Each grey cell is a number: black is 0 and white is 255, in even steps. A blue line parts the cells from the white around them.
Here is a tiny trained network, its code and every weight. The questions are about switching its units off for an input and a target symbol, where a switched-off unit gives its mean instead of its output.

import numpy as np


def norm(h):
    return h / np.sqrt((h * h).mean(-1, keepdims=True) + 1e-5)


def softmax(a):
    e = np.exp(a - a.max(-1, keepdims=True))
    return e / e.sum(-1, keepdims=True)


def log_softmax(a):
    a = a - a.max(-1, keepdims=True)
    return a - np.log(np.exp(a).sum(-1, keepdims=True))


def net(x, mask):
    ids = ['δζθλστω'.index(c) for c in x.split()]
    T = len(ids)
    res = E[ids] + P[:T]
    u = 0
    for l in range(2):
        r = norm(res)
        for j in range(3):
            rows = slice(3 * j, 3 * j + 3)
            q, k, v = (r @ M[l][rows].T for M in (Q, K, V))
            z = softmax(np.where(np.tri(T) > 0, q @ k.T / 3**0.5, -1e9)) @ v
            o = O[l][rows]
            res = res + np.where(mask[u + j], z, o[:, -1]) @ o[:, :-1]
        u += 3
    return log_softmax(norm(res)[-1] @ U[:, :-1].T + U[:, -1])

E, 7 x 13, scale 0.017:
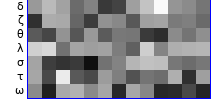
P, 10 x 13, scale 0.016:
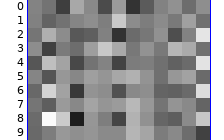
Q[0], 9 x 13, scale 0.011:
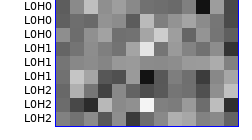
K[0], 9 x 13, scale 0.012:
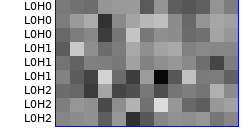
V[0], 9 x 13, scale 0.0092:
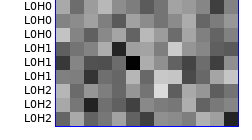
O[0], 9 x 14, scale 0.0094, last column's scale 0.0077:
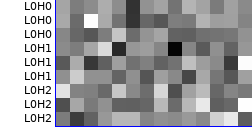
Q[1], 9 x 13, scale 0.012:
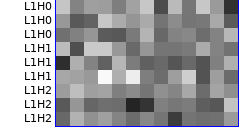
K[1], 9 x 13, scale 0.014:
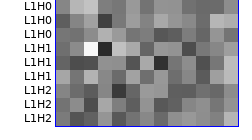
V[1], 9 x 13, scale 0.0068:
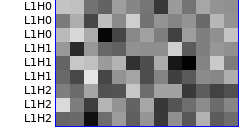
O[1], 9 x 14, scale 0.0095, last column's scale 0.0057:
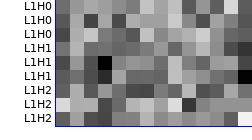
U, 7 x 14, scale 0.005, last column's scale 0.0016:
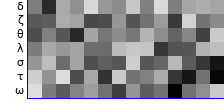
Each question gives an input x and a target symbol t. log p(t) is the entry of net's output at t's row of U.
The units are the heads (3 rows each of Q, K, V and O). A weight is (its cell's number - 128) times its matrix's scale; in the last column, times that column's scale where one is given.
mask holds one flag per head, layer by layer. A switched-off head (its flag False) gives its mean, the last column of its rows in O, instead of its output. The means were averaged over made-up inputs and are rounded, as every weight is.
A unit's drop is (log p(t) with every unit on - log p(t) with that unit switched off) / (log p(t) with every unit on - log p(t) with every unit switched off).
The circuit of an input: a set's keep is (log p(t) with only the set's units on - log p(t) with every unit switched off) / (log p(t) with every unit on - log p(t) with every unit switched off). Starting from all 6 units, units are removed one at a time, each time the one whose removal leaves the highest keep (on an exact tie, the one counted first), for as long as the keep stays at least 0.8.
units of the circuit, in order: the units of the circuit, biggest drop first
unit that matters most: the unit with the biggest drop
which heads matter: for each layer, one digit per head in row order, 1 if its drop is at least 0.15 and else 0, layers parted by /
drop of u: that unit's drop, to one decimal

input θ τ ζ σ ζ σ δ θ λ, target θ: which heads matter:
010 / 000
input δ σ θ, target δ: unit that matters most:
L0H2
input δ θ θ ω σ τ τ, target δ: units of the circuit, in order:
[L0H2 L0H1]
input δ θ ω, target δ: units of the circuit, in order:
[L0H2 L0H1]
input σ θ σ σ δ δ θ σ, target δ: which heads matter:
001 / 011
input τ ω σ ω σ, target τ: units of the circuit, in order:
[L0H2 L0H1 L1H0]
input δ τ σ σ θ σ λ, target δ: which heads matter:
011 / 000
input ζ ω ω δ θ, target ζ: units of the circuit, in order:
[L0H1 L0H2]
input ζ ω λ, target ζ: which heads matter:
011 / 000
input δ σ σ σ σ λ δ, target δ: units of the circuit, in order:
[L0H2 L0H1]
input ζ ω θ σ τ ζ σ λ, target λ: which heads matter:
011 / 100
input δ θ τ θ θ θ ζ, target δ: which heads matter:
001 / 000
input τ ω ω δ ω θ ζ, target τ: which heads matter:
011 / 000
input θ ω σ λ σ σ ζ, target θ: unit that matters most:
L0H1
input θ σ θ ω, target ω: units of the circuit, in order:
[L1H2 L0H2]
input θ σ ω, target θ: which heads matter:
010 / 001
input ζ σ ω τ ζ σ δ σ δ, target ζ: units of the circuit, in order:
[L0H2 L0H1]
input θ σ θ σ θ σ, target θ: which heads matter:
011 / 000
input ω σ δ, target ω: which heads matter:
000 / 100
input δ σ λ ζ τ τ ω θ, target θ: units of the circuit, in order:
[L1H1]
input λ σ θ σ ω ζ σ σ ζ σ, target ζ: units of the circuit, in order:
[L0H2 L0H0]
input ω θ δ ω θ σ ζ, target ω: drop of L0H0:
0.1
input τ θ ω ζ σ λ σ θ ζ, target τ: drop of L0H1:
0.2
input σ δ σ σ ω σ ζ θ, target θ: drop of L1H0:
0.0
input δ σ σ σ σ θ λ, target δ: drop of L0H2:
0.3
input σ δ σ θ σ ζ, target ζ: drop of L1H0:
0.1
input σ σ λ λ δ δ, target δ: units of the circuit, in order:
[L0H2]
